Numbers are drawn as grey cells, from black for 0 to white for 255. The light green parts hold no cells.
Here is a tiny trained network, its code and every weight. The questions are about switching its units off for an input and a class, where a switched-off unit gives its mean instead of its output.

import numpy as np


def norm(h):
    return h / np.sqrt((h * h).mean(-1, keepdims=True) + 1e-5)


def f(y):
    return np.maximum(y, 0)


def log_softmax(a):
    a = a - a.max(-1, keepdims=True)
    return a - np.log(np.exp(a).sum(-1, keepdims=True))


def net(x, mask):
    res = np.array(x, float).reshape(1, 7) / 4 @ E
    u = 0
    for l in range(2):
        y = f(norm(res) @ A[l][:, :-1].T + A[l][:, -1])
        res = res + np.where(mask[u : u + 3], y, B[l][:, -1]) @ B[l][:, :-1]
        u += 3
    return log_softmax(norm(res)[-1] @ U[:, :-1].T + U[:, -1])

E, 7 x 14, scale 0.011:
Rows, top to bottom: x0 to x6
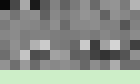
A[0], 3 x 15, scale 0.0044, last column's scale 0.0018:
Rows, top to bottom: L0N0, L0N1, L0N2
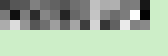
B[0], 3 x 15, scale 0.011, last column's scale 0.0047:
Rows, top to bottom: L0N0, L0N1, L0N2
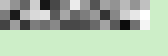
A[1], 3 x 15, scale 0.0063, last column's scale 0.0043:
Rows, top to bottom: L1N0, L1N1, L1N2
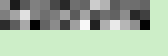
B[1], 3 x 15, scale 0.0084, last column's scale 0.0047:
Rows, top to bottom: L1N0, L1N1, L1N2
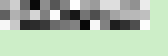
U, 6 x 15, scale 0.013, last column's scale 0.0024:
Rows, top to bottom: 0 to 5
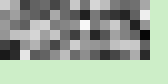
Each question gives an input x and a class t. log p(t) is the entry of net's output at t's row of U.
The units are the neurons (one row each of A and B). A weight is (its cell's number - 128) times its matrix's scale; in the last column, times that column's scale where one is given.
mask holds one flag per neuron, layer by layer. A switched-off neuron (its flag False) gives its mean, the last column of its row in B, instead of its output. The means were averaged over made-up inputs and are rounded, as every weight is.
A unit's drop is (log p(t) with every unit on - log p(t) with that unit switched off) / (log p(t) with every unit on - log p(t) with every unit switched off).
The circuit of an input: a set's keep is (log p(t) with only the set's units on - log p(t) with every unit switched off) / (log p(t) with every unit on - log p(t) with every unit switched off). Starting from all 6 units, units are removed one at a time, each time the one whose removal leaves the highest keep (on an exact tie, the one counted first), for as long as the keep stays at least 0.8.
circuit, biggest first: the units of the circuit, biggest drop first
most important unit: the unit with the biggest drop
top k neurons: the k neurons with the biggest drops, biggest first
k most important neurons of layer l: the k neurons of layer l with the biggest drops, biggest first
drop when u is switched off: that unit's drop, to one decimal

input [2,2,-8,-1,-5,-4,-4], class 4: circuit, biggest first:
(L0N1)
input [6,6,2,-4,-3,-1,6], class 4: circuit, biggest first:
(L0N1 L0N0)
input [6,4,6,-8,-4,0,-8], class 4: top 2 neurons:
(L0N1 L0N0)
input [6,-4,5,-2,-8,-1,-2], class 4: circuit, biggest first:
(L0N1 L1N0)
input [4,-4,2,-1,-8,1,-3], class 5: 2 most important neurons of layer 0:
(L0N1 L0N0)
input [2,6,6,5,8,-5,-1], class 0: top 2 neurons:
(L1N2 L0N1)
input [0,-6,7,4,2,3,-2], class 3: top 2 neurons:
(L1N2 L0N2)
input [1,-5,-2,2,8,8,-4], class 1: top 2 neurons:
(L1N2 L0N1)
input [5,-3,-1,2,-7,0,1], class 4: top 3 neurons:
(L0N1 L1N0 L1N2)
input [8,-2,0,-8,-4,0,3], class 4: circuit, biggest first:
(L0N1 L0N0)
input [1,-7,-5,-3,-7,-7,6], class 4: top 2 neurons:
(L0N1 L1N2)
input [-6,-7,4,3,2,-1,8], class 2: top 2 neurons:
(L1N2 L0N2)
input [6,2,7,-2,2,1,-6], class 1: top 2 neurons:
(L1N2 L1N0)
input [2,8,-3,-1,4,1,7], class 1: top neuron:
(L1N2)
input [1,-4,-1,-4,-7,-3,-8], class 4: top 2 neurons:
(L0N1 L1N2)
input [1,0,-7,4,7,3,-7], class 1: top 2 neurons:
(L1N2 L0N1)
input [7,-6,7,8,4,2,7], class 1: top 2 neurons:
(L1N2 L1N0)
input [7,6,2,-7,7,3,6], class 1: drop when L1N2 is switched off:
0.8
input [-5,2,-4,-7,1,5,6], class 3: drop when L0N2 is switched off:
-0.1
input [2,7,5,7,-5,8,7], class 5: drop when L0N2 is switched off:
-0.1
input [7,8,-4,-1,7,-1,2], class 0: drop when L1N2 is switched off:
0.9
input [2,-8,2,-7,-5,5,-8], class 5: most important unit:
L1N2
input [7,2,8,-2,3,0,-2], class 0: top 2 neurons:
(L1N2 L0N0)
